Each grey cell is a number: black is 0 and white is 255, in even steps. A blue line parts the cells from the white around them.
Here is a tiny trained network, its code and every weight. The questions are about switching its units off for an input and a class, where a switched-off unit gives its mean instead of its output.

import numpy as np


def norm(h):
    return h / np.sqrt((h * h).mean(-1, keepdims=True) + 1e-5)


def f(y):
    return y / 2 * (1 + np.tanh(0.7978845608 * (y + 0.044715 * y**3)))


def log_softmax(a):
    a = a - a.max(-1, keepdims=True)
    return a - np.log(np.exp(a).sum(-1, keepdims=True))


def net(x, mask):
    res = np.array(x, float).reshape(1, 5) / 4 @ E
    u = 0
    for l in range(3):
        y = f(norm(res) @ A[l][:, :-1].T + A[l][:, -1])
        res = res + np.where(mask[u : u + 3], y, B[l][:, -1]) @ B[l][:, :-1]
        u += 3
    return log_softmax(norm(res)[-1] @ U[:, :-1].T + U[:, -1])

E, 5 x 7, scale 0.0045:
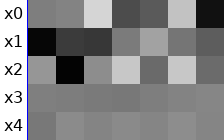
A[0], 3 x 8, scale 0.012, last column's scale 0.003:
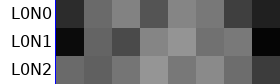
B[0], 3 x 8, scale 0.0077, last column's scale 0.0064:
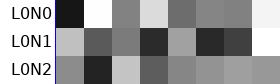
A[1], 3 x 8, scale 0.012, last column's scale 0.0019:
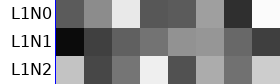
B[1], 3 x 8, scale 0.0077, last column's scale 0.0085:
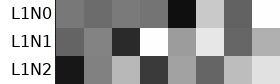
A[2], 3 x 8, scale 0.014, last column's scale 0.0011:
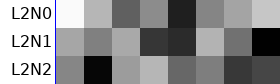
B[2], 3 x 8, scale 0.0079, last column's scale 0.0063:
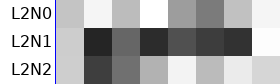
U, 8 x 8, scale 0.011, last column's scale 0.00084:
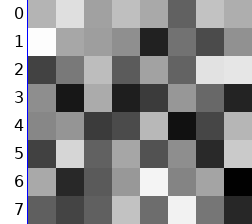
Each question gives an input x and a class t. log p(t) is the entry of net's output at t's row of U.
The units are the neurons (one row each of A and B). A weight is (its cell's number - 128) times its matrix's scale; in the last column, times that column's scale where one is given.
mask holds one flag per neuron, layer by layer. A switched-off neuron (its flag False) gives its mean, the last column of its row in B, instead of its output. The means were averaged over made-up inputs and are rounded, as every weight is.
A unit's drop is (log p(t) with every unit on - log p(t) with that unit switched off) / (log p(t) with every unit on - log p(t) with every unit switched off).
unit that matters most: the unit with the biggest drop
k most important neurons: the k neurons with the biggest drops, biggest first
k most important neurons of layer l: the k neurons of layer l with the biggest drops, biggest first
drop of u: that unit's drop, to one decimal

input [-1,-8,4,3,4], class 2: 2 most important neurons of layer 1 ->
(L1N2, L1N0)
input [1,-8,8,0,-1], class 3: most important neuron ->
(L1N2)
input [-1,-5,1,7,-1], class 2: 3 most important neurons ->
(L0N1, L1N0, L0N0)
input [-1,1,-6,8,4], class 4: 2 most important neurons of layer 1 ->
(L1N0, L1N2)
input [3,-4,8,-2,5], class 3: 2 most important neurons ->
(L1N2, L2N1)
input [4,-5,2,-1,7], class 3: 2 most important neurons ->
(L0N1, L1N2)
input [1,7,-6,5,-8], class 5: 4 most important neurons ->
(L0N0, L2N1, L2N2, L1N2)
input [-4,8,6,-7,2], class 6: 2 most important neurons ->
(L0N1, L2N2)
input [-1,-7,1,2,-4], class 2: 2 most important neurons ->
(L0N1, L1N0)
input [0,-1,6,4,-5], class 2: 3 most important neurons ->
(L1N2, L0N1, L1N0)
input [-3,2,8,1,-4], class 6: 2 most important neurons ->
(L0N0, L2N2)
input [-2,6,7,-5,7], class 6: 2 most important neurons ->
(L0N1, L2N2)
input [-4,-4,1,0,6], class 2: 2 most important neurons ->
(L0N1, L1N0)
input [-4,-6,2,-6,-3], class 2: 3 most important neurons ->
(L1N2, L0N1, L1N0)
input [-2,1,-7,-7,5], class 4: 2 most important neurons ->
(L1N0, L2N0)
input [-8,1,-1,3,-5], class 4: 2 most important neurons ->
(L1N0, L2N2)
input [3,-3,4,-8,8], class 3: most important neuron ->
(L1N2)
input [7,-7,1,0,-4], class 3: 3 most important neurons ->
(L2N1, L0N0, L0N1)
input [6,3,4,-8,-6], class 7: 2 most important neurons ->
(L1N1, L2N2)
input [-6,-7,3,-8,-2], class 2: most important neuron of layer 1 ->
(L1N2)
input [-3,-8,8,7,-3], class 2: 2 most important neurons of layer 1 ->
(L1N2, L1N0)
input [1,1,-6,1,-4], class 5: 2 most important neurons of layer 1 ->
(L1N0, L1N2)
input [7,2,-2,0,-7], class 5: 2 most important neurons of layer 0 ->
(L0N0, L0N1)
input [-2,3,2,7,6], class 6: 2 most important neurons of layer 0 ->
(L0N1, L0N2)
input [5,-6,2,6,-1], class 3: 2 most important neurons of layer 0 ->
(L0N1, L0N0)
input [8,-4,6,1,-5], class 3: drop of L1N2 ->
0.3
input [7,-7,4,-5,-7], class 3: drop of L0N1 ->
0.2
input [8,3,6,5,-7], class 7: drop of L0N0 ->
0.1
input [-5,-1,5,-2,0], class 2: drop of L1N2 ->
0.4
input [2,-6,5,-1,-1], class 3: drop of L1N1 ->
0.0
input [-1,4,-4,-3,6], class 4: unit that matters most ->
L0N1
